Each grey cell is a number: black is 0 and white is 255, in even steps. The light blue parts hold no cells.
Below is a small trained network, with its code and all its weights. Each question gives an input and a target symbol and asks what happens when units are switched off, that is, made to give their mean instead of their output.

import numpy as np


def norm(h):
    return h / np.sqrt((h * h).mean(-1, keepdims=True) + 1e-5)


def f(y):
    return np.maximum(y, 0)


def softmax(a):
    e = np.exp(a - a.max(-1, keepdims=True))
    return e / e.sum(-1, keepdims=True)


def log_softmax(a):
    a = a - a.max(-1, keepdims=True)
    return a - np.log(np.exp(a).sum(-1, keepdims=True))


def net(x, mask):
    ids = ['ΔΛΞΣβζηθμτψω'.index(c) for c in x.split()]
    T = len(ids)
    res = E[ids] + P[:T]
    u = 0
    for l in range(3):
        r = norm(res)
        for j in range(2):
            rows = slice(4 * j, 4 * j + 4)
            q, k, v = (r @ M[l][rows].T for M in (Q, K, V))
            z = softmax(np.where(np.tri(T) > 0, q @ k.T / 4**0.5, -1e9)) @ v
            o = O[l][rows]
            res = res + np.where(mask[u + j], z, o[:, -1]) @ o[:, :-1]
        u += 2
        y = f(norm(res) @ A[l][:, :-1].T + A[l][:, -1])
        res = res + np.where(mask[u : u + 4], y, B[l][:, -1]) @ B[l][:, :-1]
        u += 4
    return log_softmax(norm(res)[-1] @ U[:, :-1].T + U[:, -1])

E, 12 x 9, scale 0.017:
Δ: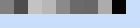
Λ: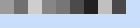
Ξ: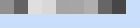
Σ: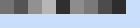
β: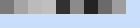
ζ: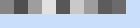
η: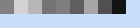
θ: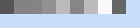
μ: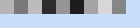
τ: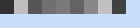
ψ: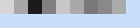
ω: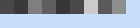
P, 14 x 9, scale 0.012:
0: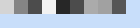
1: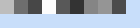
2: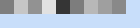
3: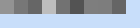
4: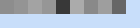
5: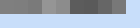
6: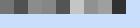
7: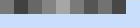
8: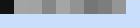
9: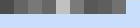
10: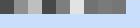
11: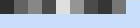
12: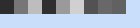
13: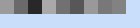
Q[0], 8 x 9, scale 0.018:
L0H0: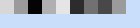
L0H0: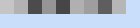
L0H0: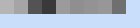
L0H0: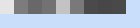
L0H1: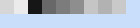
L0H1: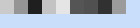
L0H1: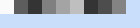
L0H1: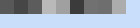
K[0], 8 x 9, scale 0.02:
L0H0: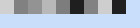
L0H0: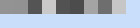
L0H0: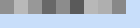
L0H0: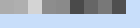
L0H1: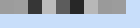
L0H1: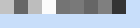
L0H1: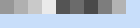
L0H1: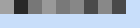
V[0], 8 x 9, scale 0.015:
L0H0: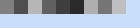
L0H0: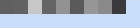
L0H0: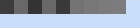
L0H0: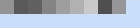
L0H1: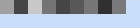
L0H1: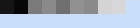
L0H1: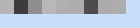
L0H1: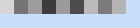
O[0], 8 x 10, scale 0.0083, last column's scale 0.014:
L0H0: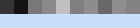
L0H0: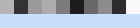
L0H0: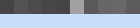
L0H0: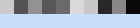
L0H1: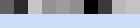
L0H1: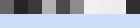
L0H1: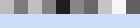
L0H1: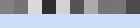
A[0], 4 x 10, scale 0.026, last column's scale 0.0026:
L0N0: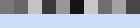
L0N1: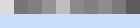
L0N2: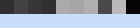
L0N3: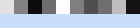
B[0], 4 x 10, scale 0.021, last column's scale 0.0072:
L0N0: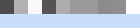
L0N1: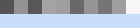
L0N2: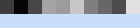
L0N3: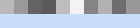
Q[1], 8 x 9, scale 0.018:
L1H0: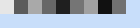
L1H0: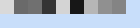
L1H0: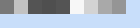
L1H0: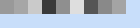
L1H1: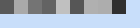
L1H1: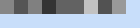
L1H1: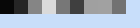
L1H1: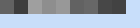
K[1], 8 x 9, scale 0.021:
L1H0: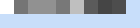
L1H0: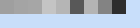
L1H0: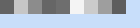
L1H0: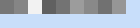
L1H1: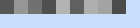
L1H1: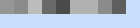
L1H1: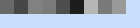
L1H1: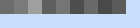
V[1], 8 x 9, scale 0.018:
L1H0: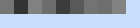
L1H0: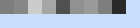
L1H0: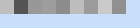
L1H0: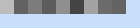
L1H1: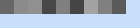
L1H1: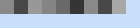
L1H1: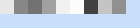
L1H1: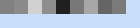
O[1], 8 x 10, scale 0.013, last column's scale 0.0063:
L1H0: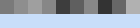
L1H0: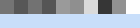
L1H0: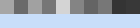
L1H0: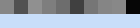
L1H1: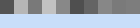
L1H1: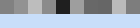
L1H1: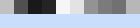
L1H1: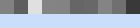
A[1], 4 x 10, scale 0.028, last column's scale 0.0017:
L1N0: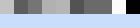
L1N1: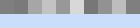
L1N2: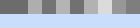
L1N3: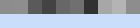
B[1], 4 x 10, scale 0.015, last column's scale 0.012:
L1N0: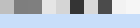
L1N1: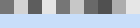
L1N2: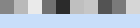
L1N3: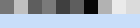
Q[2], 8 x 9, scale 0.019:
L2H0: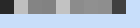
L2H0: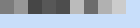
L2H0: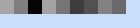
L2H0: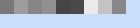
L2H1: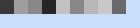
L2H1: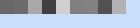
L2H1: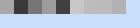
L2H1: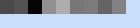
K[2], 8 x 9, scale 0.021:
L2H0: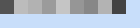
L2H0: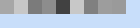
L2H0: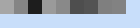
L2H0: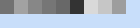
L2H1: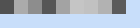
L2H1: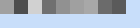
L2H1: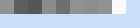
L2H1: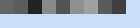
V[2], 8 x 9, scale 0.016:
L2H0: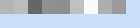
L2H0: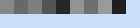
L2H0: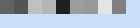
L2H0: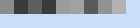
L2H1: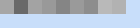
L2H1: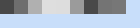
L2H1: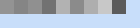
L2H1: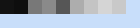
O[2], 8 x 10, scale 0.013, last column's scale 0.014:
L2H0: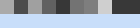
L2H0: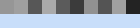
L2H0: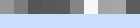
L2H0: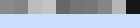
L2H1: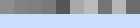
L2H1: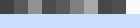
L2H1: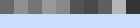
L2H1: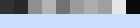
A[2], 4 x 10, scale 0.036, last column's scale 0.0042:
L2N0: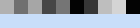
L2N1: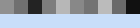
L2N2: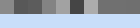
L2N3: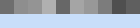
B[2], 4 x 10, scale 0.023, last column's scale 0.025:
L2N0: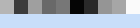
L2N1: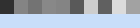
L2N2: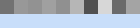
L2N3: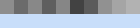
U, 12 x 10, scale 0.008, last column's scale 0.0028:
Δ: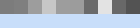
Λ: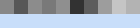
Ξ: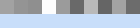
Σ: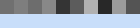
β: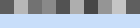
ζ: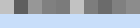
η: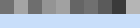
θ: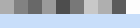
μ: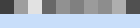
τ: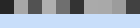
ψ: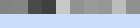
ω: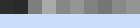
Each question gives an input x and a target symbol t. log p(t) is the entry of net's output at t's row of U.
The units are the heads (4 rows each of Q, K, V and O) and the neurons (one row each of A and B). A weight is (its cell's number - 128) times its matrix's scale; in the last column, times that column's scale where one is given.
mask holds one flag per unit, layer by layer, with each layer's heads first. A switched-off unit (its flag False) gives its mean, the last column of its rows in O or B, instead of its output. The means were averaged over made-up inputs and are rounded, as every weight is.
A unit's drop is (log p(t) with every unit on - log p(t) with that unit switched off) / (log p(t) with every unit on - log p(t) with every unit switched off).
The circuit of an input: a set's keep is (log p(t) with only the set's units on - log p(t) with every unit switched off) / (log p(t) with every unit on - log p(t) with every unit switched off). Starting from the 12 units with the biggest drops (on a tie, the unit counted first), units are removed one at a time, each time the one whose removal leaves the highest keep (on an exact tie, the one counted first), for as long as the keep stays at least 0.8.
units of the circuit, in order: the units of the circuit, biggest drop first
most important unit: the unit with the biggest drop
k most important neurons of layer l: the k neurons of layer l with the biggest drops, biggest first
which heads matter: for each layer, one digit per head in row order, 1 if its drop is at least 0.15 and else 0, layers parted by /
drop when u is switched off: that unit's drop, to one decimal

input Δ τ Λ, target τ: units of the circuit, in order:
(L0H1, L2N1, L1H1)
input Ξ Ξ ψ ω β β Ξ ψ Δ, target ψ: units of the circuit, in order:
(L0H0, L1H1)
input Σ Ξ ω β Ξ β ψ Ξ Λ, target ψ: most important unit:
L0H0
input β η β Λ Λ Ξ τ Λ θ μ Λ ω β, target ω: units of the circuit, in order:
(L0N2, L0H0)
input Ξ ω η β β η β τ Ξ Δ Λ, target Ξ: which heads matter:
11 / 00 / 00
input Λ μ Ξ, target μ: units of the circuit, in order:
(L0H1, L0N0)
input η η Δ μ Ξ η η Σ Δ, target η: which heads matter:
01 / 00 / 00
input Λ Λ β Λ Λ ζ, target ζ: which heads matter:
11 / 01 / 00
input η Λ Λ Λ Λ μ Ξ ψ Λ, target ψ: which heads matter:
00 / 01 / 00
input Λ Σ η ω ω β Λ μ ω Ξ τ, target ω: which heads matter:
10 / 00 / 00
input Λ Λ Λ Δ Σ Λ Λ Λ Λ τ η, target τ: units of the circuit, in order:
(L0H1, L2N1)
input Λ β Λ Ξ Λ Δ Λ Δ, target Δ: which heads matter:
11 / 10 / 00
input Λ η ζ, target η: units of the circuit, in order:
(L0H1, L2H1)
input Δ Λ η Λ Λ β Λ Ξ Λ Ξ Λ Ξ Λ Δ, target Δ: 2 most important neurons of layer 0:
(L0N0, L0N3)
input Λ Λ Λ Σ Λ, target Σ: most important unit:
L0H0
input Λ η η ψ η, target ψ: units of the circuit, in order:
(L0N3, L1H1, L0H0)
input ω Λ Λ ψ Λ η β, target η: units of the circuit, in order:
(L0H1, L2H1)
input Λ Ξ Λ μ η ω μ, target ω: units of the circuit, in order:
(L0H0, L0N2)
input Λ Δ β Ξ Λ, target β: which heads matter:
10 / 00 / 00
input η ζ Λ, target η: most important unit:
L0H1
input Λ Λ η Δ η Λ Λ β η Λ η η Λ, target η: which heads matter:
00 / 00 / 00
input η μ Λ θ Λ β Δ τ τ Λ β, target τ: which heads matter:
01 / 00 / 00
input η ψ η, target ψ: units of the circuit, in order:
(L1H1, L0H0)
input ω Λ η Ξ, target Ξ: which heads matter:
01 / 00 / 00
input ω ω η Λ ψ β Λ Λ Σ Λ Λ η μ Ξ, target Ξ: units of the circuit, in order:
(L0H1, L2N0, L1N0)
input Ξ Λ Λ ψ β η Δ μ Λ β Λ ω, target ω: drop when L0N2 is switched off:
0.4
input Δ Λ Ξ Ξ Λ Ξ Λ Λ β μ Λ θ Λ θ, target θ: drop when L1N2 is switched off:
0.1
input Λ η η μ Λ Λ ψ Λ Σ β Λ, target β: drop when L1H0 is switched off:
0.2
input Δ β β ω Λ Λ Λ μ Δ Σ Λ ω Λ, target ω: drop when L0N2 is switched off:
0.2
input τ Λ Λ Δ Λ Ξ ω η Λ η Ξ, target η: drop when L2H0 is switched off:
0.0
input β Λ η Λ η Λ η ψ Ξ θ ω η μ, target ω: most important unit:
L0N2
